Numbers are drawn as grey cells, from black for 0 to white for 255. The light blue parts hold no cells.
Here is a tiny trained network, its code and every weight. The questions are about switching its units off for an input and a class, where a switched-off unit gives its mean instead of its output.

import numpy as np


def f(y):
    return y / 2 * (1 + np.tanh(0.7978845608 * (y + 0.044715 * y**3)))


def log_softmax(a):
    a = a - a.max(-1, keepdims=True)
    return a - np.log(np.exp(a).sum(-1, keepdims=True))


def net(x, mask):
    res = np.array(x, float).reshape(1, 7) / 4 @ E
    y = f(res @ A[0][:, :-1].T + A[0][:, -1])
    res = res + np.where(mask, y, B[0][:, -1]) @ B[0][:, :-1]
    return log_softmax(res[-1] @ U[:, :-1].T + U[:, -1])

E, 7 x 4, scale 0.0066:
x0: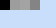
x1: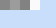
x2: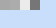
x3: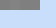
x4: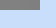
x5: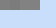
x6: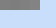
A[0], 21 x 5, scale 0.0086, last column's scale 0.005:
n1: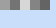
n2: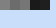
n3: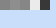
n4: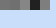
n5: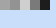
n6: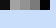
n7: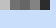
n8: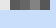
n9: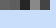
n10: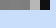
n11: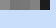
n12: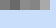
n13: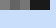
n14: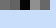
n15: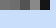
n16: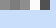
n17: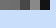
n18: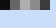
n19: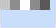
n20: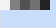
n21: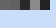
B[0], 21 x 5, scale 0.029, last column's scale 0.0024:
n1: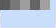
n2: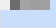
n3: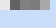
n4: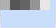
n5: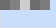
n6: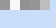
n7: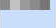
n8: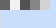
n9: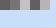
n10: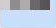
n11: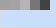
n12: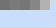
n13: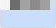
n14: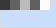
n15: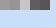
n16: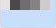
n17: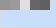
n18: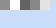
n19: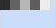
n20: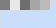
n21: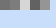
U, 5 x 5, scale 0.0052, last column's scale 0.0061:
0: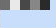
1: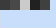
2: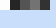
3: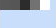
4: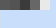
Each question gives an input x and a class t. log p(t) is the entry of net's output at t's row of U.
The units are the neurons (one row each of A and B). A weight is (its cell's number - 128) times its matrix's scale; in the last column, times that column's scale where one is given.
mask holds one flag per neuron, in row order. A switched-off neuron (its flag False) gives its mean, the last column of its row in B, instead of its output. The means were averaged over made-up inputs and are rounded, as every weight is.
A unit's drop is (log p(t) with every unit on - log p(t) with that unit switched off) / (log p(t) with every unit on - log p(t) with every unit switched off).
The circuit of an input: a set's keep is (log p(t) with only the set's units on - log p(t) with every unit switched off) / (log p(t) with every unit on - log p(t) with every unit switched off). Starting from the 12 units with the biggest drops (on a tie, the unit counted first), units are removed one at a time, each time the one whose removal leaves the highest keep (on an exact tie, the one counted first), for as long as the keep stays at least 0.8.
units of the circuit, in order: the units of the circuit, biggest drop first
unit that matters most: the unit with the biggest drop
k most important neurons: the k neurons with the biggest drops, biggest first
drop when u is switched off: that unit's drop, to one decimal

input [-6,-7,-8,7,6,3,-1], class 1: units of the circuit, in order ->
n14
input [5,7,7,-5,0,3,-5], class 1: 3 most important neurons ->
n19; n1; n5
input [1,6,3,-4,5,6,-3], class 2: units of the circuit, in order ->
n16; n3
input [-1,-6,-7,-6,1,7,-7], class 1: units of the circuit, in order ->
n14; n9
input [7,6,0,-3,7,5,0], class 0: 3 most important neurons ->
n18; n6; n4
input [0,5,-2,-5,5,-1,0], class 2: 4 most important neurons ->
n16; n3; n19; n8
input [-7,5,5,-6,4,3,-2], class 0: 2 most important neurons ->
n8; n20
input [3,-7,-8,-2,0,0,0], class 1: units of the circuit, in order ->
n14; n9
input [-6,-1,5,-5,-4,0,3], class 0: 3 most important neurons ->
n8; n20; n14
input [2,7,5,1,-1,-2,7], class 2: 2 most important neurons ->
n16; n3
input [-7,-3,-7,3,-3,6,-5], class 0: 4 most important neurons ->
n8; n20; n19; n7
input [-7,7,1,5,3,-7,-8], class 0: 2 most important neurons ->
n8; n20
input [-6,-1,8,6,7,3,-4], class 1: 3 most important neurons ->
n19; n5; n1
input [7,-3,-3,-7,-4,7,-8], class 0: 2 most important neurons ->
n18; n6
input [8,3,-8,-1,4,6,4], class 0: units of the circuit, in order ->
n18
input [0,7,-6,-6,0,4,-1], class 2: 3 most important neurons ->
n16; n3; n19
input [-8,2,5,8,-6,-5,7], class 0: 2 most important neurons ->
n8; n20
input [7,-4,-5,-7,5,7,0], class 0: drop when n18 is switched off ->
0.6
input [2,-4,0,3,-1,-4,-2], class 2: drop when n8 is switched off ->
0.4
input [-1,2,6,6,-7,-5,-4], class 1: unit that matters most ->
n19
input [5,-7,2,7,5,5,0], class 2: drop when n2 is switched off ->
0.2
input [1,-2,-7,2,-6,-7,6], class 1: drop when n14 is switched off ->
0.1
